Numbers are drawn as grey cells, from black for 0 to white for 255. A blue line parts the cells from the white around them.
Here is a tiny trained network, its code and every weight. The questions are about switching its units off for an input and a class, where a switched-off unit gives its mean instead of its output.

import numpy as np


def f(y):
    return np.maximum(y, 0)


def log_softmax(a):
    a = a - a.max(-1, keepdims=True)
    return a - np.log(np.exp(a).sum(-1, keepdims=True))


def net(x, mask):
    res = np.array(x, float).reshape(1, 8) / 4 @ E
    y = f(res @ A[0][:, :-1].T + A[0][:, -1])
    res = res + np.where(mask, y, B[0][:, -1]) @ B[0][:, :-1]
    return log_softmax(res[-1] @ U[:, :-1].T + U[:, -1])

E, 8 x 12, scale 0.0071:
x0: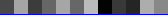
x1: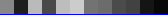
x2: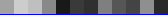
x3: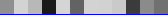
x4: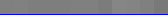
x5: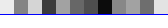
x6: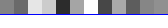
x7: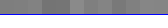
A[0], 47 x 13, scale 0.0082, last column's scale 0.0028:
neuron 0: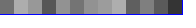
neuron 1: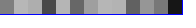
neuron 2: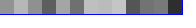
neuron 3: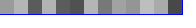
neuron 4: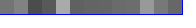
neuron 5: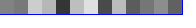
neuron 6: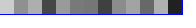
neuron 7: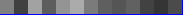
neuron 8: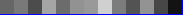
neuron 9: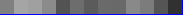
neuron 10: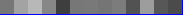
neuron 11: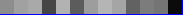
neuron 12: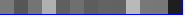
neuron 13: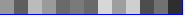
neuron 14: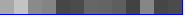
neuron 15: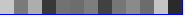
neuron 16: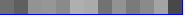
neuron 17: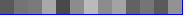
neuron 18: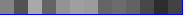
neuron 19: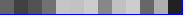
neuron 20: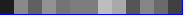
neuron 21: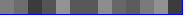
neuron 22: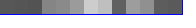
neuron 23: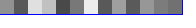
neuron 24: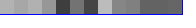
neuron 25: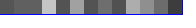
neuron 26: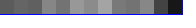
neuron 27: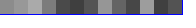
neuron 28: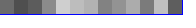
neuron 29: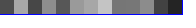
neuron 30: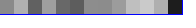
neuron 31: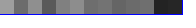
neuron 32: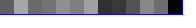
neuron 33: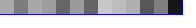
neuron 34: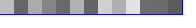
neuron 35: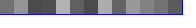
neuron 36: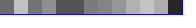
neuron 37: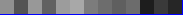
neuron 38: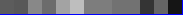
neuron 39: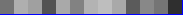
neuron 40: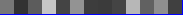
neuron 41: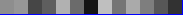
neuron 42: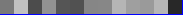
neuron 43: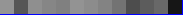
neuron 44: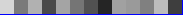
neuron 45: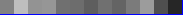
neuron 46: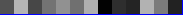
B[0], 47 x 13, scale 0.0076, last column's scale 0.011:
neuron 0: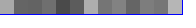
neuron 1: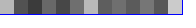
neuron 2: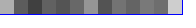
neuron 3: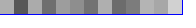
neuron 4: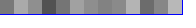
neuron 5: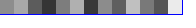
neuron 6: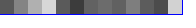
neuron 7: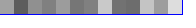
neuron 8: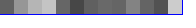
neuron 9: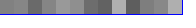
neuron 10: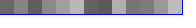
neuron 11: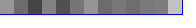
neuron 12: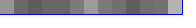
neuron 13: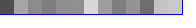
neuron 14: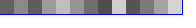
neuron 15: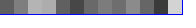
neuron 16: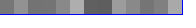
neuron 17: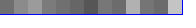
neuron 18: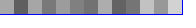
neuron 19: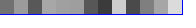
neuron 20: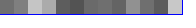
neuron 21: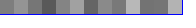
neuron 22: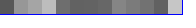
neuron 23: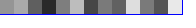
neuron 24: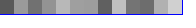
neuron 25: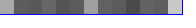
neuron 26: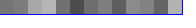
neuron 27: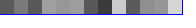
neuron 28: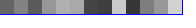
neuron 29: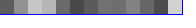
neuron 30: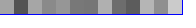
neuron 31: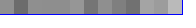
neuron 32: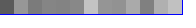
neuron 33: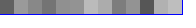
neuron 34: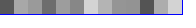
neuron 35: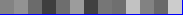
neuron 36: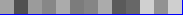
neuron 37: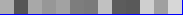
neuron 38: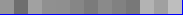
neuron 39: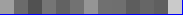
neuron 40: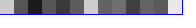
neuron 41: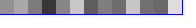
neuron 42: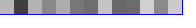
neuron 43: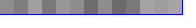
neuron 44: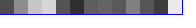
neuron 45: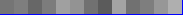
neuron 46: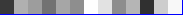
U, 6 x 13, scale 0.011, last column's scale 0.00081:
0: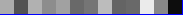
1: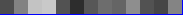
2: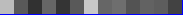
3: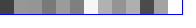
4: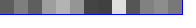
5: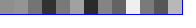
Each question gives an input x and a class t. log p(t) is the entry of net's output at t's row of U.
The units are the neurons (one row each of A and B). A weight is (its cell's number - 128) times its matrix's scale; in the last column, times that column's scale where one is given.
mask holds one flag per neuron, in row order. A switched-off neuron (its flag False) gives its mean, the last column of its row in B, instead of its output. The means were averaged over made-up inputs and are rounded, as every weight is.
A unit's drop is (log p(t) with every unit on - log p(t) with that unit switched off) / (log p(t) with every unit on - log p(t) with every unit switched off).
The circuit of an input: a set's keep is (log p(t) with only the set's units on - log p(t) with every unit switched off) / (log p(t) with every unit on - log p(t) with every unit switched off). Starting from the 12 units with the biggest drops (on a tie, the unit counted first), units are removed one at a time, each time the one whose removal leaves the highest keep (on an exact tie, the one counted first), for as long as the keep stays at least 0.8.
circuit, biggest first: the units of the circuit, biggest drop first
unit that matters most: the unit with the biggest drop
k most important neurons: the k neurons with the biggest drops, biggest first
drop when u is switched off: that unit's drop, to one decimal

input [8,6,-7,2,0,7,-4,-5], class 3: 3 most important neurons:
neuron 46; neuron 32; neuron 4
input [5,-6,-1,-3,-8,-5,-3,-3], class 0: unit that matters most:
neuron 42
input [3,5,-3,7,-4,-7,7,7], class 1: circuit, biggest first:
neuron 22; neuron 8
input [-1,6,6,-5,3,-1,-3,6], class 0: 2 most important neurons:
neuron 37; neuron 7
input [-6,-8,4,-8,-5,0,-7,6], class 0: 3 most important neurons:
neuron 42; neuron 36; neuron 30
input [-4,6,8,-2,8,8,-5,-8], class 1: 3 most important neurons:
neuron 44; neuron 6; neuron 15
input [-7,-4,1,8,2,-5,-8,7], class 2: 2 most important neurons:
neuron 1; neuron 2
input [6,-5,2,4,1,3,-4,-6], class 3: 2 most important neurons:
neuron 46; neuron 37
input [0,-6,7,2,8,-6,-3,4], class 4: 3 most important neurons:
neuron 27; neuron 14; neuron 24
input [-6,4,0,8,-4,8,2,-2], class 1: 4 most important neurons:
neuron 44; neuron 6; neuron 15; neuron 40
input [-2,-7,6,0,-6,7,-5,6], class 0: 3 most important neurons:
neuron 36; neuron 42; neuron 30
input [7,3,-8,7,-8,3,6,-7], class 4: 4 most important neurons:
neuron 28; neuron 19; neuron 40; neuron 16
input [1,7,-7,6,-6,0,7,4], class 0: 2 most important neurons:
neuron 18; neuron 37
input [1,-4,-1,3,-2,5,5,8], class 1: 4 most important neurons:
neuron 44; neuron 6; neuron 15; neuron 41
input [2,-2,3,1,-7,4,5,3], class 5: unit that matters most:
neuron 23
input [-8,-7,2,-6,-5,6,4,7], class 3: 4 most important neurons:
neuron 34; neuron 13; neuron 33; neuron 24
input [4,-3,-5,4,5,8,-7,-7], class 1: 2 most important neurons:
neuron 44; neuron 6
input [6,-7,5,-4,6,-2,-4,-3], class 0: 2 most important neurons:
neuron 42; neuron 36
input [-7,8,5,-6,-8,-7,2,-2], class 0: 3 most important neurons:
neuron 37; neuron 7; neuron 18
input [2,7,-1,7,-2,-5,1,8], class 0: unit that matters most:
neuron 18
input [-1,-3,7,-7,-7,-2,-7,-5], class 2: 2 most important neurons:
neuron 40; neuron 25
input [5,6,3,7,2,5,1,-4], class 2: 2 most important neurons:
neuron 1; neuron 11
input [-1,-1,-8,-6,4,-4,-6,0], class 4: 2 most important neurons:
neuron 28; neuron 19
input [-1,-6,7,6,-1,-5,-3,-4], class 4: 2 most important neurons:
neuron 27; neuron 14
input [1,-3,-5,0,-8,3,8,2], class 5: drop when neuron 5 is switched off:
0.1
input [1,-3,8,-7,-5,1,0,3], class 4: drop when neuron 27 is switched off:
0.4
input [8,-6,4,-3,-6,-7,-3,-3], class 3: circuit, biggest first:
neuron 46
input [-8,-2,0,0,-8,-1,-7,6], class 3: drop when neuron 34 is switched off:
0.5
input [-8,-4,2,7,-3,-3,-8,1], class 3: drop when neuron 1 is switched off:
-0.1
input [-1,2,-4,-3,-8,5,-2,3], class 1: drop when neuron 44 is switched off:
0.2
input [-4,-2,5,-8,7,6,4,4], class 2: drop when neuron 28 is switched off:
0.0
